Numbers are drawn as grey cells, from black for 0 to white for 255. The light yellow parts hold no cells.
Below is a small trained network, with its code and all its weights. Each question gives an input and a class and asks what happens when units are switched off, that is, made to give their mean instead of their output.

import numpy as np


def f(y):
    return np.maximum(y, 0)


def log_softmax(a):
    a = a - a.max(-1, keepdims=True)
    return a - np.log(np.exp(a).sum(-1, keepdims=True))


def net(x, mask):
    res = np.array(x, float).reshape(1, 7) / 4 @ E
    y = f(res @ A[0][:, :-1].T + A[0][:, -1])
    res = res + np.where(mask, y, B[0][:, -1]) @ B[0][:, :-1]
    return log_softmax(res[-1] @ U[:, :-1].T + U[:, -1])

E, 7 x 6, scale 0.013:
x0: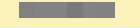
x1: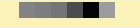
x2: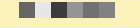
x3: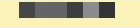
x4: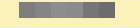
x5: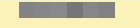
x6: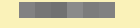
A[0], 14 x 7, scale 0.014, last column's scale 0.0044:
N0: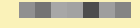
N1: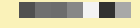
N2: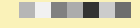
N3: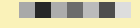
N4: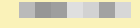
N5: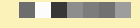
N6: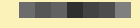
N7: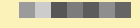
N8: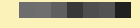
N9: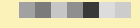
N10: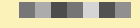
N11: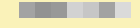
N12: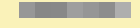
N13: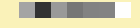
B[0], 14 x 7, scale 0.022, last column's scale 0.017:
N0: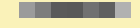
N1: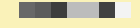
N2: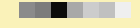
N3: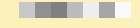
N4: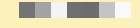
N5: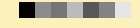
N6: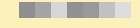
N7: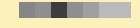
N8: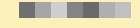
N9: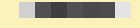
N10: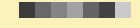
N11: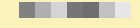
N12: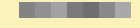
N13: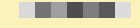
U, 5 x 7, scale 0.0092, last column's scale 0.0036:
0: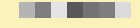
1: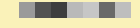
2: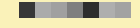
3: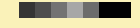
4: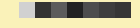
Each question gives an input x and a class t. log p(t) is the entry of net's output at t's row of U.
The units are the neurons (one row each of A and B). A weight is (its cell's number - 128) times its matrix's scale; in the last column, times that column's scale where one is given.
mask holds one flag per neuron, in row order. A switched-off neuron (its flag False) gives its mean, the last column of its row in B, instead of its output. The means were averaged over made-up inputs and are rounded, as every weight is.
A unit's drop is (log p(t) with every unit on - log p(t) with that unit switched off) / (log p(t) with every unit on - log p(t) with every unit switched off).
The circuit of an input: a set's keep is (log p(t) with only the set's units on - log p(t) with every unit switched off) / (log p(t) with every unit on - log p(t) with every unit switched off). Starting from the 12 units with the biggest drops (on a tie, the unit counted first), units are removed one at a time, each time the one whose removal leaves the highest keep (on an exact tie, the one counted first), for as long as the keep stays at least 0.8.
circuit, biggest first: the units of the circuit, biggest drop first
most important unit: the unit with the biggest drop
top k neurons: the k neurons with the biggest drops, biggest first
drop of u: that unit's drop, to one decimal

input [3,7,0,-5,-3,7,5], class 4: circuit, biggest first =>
N9
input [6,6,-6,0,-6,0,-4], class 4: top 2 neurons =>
N9, N4
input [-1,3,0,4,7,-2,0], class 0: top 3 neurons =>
N5, N2, N10
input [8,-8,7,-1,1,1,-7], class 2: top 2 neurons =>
N4, N11
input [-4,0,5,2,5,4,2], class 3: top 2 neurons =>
N4, N11
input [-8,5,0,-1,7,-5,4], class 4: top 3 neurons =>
N3, N1, N9
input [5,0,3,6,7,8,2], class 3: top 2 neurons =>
N4, N11
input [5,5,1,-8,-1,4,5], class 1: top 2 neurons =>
N2, N7
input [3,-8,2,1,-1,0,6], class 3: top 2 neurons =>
N1, N10
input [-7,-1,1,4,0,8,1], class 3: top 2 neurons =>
N2, N3
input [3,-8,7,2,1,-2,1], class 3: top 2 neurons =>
N1, N10
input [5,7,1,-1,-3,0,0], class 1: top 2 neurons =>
N2, N13
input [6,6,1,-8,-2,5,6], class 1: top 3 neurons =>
N2, N7, N13
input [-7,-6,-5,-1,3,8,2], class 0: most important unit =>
N4
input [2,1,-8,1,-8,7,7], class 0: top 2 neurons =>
N2, N1
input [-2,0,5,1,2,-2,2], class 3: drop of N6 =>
0.2
